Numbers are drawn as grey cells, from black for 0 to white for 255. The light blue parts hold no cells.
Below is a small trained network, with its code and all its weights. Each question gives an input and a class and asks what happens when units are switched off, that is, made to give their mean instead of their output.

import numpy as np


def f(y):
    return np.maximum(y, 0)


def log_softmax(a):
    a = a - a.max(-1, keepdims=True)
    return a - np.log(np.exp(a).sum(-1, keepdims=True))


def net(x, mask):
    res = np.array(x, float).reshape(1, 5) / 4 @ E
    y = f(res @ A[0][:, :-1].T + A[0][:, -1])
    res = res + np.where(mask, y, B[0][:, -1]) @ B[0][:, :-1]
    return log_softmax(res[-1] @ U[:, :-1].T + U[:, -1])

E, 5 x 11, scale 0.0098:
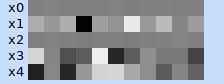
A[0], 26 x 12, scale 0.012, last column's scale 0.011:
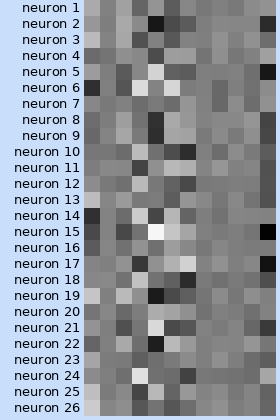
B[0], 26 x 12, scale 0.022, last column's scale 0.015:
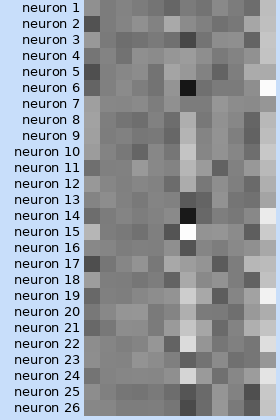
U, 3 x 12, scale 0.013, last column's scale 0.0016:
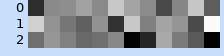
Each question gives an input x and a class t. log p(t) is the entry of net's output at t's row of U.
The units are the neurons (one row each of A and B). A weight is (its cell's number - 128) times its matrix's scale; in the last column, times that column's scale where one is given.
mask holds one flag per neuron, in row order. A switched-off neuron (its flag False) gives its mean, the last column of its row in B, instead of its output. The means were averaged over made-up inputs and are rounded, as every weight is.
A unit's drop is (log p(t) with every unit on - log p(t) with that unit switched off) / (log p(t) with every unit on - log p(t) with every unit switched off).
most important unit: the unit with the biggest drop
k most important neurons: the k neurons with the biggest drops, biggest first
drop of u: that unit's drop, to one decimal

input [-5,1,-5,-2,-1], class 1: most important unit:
neuron 6
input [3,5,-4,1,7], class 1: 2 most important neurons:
[neuron 15; neuron 19]
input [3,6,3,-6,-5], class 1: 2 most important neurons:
[neuron 9; neuron 8]
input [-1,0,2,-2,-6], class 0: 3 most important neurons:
[neuron 2; neuron 19; neuron 15]
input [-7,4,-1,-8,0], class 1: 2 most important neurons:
[neuron 9; neuron 8]
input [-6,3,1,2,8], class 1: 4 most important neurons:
[neuron 15; neuron 19; neuron 2; neuron 14]
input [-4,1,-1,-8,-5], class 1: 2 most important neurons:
[neuron 9; neuron 8]
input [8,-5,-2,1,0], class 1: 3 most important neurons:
[neuron 18; neuron 10; neuron 17]
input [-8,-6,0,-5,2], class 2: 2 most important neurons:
[neuron 14; neuron 6]
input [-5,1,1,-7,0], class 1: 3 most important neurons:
[neuron 9; neuron 8; neuron 22]
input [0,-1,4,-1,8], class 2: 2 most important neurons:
[neuron 6; neuron 19]
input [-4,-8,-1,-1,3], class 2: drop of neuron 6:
0.2
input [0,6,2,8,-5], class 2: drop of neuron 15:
0.0
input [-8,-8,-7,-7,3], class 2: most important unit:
neuron 14
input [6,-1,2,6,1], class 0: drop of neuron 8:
0.1
